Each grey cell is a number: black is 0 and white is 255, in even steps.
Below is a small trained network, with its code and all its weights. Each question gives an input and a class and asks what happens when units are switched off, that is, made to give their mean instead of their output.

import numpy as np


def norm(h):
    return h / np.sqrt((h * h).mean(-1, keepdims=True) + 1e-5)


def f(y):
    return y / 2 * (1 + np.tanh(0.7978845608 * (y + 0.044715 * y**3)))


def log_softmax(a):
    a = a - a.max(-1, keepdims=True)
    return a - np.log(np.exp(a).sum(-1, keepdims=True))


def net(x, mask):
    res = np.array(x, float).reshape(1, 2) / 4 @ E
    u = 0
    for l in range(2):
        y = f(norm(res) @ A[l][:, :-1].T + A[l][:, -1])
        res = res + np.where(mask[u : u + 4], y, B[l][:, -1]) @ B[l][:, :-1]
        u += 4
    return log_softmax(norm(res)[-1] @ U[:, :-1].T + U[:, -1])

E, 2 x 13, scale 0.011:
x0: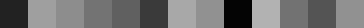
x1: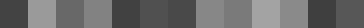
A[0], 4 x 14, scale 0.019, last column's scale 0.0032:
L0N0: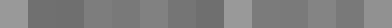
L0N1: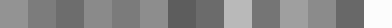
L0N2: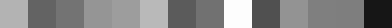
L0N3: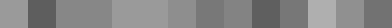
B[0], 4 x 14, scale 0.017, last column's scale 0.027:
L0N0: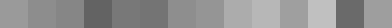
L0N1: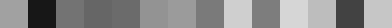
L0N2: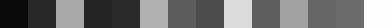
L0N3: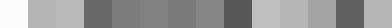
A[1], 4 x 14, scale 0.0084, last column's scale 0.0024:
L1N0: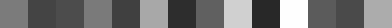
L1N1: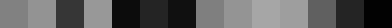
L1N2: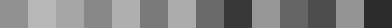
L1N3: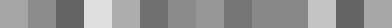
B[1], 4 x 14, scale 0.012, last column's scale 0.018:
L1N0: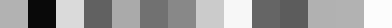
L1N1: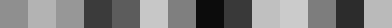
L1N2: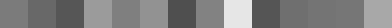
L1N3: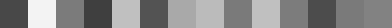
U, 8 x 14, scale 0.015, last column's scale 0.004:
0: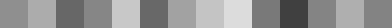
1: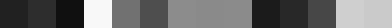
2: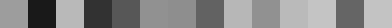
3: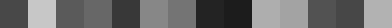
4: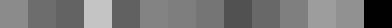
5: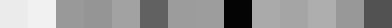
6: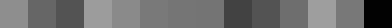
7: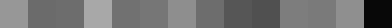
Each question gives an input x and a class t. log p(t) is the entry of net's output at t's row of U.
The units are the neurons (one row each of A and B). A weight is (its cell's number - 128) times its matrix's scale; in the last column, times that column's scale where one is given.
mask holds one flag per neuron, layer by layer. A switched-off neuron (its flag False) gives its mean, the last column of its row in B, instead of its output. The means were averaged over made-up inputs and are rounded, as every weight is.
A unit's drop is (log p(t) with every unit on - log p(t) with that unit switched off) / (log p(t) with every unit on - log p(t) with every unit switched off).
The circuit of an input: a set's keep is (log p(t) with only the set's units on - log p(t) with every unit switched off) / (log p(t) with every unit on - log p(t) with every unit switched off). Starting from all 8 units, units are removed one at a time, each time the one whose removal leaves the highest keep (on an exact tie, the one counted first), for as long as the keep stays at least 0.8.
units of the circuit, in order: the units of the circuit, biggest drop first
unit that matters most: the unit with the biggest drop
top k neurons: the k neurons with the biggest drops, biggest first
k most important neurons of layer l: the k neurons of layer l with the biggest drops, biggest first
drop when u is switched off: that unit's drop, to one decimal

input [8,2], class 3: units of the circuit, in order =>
(L0N1; L1N0; L0N2)
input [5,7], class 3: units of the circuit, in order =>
(L0N1; L0N2; L1N0)
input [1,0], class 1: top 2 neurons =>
(L0N3; L0N0)
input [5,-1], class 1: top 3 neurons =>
(L0N3; L0N1; L1N1)
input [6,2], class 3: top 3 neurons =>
(L0N1; L1N0; L0N2)
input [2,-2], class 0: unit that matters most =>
L0N2
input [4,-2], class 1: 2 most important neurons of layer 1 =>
(L1N1; L1N0)
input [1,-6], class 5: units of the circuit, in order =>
(L0N2; L0N3; L0N1)
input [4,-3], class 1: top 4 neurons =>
(L0N3; L0N1; L0N2; L0N0)
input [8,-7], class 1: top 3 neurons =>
(L0N3; L0N1; L1N1)
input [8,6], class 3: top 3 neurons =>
(L0N1; L0N2; L1N0)
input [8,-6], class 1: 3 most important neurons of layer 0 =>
(L0N3; L0N1; L0N2)
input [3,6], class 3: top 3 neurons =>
(L0N1; L0N2; L1N0)
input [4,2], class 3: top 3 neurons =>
(L0N1; L1N0; L0N2)
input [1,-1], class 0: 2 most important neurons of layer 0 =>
(L0N2; L0N3)
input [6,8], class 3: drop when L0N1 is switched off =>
1.0
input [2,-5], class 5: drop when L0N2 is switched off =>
0.7
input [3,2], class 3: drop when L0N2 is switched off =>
1.0
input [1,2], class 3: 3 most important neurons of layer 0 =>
(L0N1; L0N2; L0N3)
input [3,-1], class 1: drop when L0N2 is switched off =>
0.5
